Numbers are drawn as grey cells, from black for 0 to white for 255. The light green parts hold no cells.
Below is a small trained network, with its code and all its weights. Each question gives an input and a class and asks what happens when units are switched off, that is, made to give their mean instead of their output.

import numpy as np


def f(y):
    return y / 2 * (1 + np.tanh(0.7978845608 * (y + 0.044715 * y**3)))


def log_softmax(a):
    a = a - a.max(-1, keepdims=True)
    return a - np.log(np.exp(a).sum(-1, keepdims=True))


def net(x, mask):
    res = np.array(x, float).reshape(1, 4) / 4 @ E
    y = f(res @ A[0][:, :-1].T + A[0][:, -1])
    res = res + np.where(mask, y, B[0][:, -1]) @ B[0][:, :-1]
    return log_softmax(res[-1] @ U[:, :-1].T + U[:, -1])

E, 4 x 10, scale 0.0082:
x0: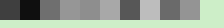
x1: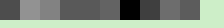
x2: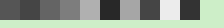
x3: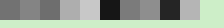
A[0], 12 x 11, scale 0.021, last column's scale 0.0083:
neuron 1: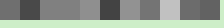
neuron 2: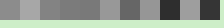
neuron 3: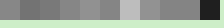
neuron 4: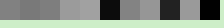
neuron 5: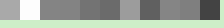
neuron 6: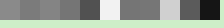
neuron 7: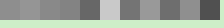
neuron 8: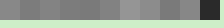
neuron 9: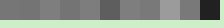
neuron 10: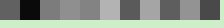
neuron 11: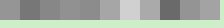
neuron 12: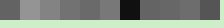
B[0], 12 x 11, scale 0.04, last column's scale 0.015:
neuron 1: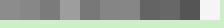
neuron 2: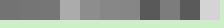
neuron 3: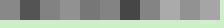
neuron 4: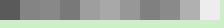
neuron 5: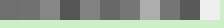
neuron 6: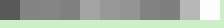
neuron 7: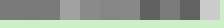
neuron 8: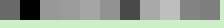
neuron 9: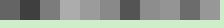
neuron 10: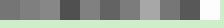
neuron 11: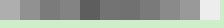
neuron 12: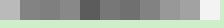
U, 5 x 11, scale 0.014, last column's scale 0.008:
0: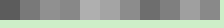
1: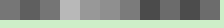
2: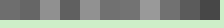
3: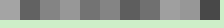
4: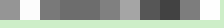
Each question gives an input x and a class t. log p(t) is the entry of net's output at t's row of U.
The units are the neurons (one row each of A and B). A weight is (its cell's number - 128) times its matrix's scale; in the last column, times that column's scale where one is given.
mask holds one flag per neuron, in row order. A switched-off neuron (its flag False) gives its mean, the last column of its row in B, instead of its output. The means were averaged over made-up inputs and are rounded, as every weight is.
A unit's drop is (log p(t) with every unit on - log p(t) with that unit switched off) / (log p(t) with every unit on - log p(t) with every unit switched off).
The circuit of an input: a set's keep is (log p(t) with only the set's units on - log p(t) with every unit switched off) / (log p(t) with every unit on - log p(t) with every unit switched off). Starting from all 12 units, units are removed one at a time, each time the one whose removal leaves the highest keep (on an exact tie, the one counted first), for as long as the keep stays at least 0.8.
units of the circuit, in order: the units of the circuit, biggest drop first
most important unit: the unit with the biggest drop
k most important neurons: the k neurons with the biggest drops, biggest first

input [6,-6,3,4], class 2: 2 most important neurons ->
[neuron 10; neuron 12]
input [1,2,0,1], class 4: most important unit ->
neuron 3
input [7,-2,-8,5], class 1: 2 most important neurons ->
[neuron 2; neuron 7]
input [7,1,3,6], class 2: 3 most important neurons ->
[neuron 10; neuron 6; neuron 2]
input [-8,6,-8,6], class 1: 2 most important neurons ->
[neuron 2; neuron 10]
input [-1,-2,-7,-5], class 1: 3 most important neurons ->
[neuron 7; neuron 2; neuron 4]
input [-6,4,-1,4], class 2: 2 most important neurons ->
[neuron 5; neuron 6]
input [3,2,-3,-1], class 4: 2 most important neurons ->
[neuron 5; neuron 9]
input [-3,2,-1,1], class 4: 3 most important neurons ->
[neuron 10; neuron 9; neuron 3]
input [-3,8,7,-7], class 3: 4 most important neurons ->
[neuron 12; neuron 4; neuron 2; neuron 7]
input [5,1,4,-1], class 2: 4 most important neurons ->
[neuron 10; neuron 2; neuron 7; neuron 11]
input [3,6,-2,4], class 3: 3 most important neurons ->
[neuron 12; neuron 6; neuron 1]
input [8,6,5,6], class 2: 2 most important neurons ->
[neuron 10; neuron 6]
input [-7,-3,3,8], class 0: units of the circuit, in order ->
[neuron 4]
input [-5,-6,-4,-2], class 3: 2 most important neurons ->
[neuron 11; neuron 10]
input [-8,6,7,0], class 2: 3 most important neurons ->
[neuron 5; neuron 2; neuron 7]
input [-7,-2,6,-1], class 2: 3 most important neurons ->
[neuron 5; neuron 2; neuron 7]
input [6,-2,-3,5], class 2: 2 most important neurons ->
[neuron 10; neuron 6]
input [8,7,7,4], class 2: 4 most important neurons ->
[neuron 10; neuron 2; neuron 7; neuron 11]
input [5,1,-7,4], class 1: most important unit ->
neuron 2
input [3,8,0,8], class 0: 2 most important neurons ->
[neuron 4; neuron 11]
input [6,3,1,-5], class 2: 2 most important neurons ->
[neuron 10; neuron 4]
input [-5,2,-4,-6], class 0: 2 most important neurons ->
[neuron 6; neuron 10]
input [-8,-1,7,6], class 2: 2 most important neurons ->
[neuron 5; neuron 2]
